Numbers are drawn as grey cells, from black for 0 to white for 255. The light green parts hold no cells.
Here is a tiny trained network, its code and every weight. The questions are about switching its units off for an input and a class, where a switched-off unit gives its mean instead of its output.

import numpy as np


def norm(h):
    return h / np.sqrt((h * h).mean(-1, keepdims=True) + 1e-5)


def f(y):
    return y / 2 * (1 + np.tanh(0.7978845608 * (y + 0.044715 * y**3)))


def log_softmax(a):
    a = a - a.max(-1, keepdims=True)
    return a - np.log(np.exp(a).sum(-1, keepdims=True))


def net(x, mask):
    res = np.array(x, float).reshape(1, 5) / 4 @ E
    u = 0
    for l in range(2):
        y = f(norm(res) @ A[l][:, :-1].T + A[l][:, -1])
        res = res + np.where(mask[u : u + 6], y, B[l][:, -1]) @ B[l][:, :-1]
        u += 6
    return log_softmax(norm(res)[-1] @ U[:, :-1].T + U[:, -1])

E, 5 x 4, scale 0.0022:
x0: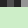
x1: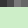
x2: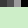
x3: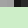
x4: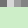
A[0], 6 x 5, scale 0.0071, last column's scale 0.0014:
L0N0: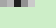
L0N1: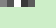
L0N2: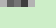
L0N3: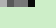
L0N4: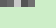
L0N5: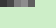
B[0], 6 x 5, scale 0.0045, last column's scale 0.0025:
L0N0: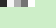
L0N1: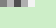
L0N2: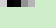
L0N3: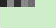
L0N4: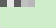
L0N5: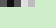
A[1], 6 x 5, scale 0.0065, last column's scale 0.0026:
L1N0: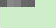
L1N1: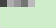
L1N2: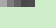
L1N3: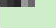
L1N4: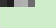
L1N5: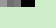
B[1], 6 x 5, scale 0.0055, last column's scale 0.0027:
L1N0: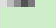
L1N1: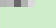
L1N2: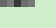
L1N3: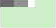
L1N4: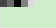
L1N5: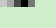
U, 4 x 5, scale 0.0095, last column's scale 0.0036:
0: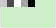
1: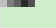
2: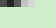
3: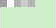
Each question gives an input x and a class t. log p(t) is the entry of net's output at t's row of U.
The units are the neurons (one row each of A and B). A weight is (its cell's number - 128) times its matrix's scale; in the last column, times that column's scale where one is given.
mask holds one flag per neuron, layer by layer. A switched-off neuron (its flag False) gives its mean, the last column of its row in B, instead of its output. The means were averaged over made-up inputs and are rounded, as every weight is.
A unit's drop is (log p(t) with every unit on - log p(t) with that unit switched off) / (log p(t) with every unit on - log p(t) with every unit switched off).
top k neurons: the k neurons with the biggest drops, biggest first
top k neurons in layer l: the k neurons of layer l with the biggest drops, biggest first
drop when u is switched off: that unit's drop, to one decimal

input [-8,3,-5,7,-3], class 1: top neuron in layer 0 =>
L0N2
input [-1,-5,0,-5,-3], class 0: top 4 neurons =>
L0N0, L0N5, L1N4, L1N1
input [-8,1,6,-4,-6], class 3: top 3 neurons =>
L0N1, L0N4, L1N4
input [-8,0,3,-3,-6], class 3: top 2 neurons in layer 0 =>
L0N1, L0N4
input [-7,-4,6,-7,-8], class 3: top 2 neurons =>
L0N1, L0N4
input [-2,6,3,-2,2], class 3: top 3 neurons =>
L0N4, L0N1, L0N2
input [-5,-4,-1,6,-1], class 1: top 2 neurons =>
L0N2, L0N4
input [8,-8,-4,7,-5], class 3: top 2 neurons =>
L0N0, L1N4
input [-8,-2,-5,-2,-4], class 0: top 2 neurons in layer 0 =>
L0N4, L0N0
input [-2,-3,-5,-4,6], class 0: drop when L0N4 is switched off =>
0.3
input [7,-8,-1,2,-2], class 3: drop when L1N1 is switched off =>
0.0
